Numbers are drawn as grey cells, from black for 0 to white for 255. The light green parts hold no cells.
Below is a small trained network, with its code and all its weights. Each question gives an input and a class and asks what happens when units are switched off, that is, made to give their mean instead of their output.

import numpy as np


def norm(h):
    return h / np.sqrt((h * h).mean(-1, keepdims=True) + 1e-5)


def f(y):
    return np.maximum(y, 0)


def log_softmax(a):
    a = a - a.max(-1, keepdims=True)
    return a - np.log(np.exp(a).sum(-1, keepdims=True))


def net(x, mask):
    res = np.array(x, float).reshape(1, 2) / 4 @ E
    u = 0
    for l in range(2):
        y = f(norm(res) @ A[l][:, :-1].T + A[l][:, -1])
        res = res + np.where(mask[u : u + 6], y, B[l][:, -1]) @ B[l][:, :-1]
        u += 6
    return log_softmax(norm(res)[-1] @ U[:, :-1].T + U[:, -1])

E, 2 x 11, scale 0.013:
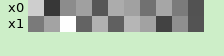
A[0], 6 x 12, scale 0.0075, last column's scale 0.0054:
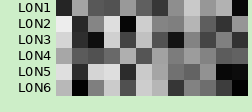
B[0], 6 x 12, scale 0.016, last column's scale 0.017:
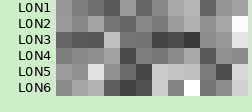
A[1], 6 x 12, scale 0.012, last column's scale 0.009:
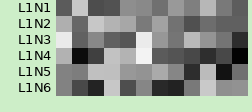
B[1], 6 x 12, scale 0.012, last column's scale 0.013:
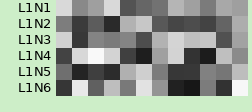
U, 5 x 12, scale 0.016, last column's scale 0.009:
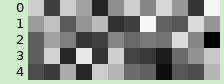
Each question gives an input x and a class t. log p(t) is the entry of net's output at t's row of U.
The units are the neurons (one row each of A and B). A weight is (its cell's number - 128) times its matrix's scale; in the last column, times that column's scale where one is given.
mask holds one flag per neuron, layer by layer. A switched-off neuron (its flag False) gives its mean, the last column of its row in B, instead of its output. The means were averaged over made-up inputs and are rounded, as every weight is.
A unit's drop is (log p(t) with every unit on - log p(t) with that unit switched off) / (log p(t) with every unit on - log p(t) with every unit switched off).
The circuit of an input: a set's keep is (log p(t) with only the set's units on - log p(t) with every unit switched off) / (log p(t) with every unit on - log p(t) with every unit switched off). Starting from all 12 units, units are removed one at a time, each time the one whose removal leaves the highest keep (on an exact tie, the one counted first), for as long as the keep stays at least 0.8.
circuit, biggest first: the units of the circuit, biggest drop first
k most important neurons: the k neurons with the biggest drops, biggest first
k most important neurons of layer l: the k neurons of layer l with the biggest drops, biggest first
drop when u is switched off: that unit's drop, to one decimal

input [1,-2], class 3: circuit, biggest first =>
L0N3
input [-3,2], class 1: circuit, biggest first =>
L0N3, L0N5, L1N6, L0N6
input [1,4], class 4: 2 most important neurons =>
L0N6, L0N2
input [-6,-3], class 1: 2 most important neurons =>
L0N3, L0N1
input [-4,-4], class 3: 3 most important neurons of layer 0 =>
L0N5, L0N6, L0N2
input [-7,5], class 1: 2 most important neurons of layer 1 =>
L1N6, L1N1
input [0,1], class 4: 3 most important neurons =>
L0N6, L0N2, L0N3
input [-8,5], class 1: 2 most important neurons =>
L0N5, L1N6
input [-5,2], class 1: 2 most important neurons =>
L0N3, L1N6
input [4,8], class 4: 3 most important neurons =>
L0N6, L0N2, L1N5
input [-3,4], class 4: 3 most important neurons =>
L0N2, L0N6, L0N3
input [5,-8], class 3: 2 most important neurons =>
L0N3, L1N6
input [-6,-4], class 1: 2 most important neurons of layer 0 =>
L0N3, L0N1
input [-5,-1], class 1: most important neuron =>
L0N3
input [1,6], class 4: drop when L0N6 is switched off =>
0.1
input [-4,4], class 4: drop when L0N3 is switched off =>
0.2
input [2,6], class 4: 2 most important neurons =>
L0N6, L0N2
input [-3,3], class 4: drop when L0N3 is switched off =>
0.3
